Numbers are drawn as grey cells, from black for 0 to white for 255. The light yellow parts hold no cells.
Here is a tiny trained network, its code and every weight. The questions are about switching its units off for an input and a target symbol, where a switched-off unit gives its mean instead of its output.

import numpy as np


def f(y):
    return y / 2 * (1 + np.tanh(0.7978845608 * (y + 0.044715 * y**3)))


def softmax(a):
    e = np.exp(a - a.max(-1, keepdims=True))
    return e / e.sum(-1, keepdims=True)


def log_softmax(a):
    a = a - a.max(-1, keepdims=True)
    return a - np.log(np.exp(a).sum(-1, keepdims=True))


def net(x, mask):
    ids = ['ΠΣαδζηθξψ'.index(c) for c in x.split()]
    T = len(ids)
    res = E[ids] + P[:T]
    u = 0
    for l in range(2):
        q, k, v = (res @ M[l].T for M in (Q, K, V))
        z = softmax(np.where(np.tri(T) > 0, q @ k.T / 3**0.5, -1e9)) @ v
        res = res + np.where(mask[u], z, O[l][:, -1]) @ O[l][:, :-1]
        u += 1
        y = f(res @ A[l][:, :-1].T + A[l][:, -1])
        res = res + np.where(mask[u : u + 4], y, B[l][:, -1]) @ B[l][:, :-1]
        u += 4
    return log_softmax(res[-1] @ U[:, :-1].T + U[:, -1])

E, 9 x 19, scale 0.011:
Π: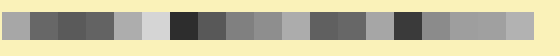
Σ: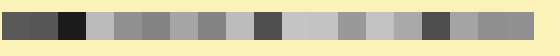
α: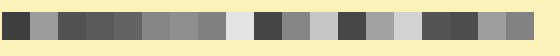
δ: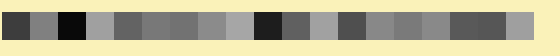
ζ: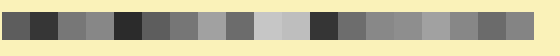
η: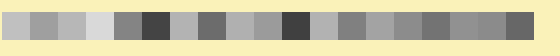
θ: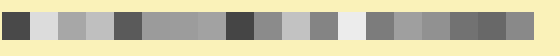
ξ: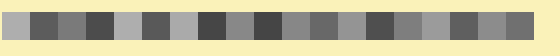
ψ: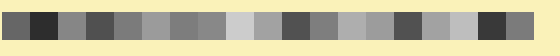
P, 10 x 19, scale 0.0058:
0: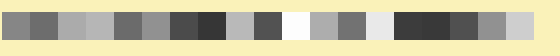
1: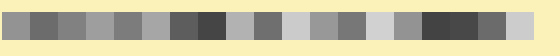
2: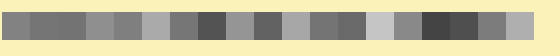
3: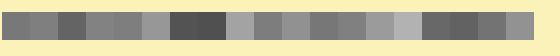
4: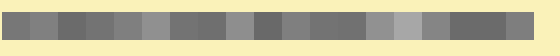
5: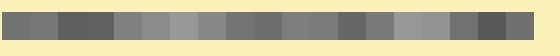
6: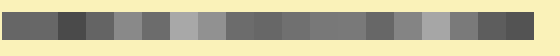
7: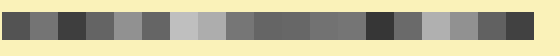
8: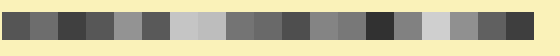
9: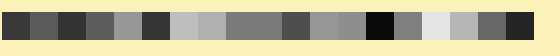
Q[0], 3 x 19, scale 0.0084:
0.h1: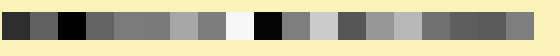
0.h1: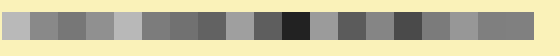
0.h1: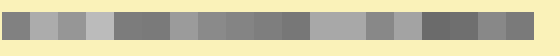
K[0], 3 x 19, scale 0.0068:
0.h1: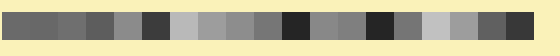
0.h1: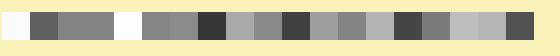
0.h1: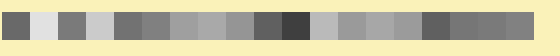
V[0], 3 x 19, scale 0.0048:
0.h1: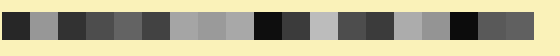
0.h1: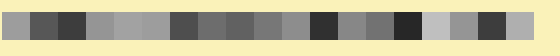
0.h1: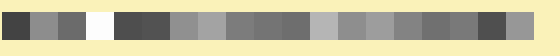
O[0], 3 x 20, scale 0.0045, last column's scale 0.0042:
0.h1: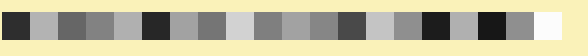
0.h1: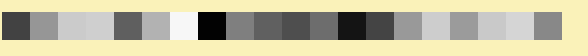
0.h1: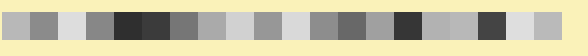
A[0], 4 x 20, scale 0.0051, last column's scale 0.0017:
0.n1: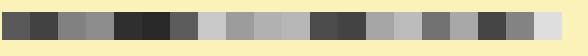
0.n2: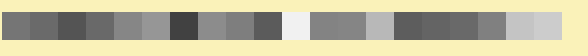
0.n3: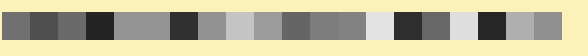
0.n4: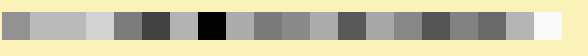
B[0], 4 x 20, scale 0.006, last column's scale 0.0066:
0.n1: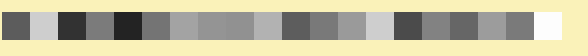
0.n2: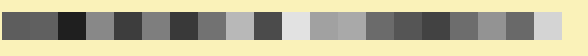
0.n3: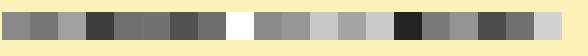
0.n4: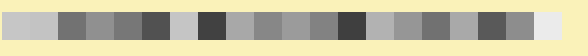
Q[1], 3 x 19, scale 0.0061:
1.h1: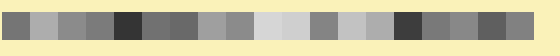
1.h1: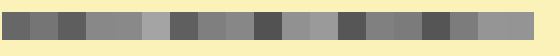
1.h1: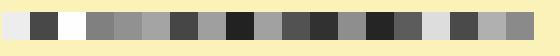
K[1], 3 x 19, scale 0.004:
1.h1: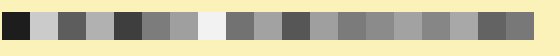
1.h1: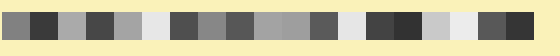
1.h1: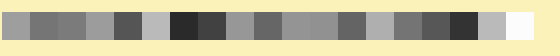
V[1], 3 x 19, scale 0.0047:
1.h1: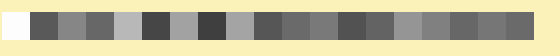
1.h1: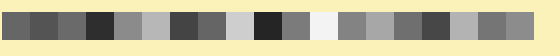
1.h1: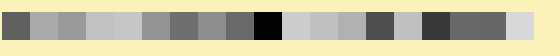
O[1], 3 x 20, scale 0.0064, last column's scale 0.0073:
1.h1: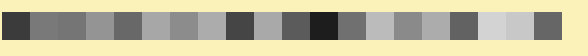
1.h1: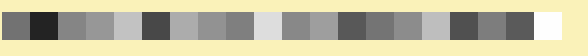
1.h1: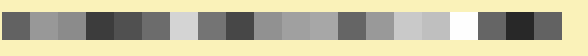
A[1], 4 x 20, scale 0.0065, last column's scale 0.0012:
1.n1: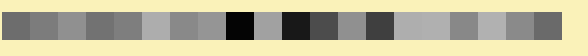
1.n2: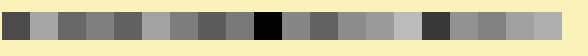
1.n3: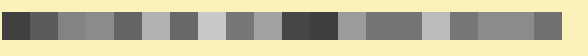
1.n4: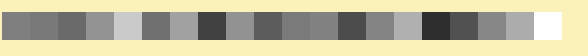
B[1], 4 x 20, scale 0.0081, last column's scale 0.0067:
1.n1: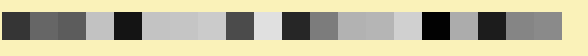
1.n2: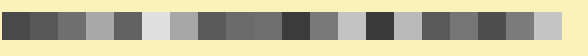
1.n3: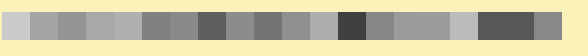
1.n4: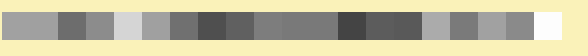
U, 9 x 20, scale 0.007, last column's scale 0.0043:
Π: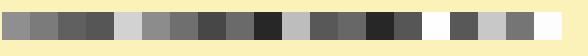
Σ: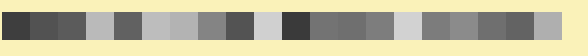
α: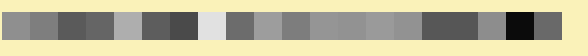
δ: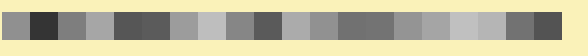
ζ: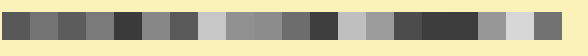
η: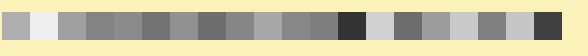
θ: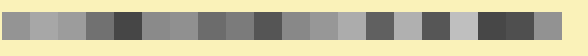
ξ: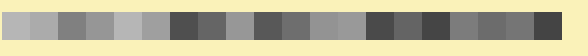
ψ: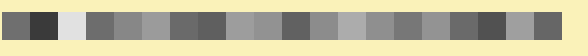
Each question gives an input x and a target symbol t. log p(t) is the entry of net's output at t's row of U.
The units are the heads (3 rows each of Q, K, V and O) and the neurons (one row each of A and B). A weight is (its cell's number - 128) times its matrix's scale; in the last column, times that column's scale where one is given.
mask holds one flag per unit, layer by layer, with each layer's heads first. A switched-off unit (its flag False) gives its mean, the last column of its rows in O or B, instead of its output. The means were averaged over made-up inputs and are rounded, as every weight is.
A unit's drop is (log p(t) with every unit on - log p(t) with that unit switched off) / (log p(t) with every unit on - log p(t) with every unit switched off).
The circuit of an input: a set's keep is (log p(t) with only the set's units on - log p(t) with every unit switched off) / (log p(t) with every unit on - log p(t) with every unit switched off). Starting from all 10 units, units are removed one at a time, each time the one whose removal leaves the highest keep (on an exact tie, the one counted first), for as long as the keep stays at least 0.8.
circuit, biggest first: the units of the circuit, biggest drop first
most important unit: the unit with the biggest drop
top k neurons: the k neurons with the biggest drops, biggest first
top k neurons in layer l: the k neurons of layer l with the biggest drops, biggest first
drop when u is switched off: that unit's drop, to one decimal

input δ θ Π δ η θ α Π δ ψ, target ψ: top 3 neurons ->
0.n3, 1.n4, 0.n1
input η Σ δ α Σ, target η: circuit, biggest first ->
0.n4, 0.h1
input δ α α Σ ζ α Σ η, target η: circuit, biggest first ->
0.n4, 1.n2
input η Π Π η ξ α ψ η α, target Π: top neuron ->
1.n4
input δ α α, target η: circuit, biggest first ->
0.n4, 0.h1
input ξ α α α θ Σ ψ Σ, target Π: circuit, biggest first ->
1.n4, 1.h1, 0.h1, 0.n3
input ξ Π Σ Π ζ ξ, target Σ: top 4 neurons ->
1.n1, 0.n3, 0.n2, 0.n1
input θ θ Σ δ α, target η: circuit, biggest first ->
0.h1, 0.n4
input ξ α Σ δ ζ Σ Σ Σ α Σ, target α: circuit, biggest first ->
0.h1, 1.h1, 0.n3
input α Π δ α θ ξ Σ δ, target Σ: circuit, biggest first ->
1.h1, 1.n2, 0.h1, 0.n2
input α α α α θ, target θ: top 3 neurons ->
0.n3, 0.n2, 1.n4
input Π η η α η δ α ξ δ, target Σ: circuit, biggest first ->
1.h1, 1.n2, 0.h1
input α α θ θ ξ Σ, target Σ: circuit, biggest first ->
1.h1, 0.h1, 1.n2, 0.n3
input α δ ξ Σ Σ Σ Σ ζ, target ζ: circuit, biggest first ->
0.n1, 1.h1
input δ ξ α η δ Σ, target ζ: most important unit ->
0.n2
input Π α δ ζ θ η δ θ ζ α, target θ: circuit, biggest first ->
1.h1, 0.n3, 0.h1
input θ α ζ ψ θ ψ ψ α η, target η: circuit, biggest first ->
1.n2, 0.n4
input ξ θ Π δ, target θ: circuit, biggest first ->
1.h1, 0.n3
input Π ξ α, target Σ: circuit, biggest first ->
1.h1, 1.n2, 0.h1
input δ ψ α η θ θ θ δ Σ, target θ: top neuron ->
1.n2
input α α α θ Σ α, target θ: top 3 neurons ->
0.n3, 0.n2, 1.n2
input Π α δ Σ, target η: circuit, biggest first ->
0.h1, 0.n4
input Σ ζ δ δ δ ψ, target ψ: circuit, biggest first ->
0.n3, 1.h1
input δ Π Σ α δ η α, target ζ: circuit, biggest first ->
0.h1, 1.h1, 0.n2
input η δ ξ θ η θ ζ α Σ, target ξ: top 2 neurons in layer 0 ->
0.n2, 0.n1
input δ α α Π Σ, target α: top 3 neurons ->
0.n2, 0.n3, 0.n1
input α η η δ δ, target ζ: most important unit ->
0.n2
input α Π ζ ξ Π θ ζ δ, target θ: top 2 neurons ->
1.n2, 0.n3
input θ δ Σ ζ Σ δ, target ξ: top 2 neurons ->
0.n2, 1.n2
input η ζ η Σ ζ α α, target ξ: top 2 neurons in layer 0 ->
0.n2, 0.n3
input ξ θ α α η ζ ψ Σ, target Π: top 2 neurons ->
1.n4, 0.n3
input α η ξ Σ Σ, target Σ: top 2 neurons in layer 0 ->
0.n3, 0.n2
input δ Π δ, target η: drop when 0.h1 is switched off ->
0.9
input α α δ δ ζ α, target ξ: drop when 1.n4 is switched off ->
0.2
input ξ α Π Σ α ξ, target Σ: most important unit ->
1.h1
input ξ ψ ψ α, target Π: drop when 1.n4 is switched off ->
0.2
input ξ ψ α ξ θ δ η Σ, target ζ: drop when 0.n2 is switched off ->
0.6
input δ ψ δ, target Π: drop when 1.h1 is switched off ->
0.2
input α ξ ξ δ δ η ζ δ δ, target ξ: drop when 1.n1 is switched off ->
0.0
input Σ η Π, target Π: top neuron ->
0.n2
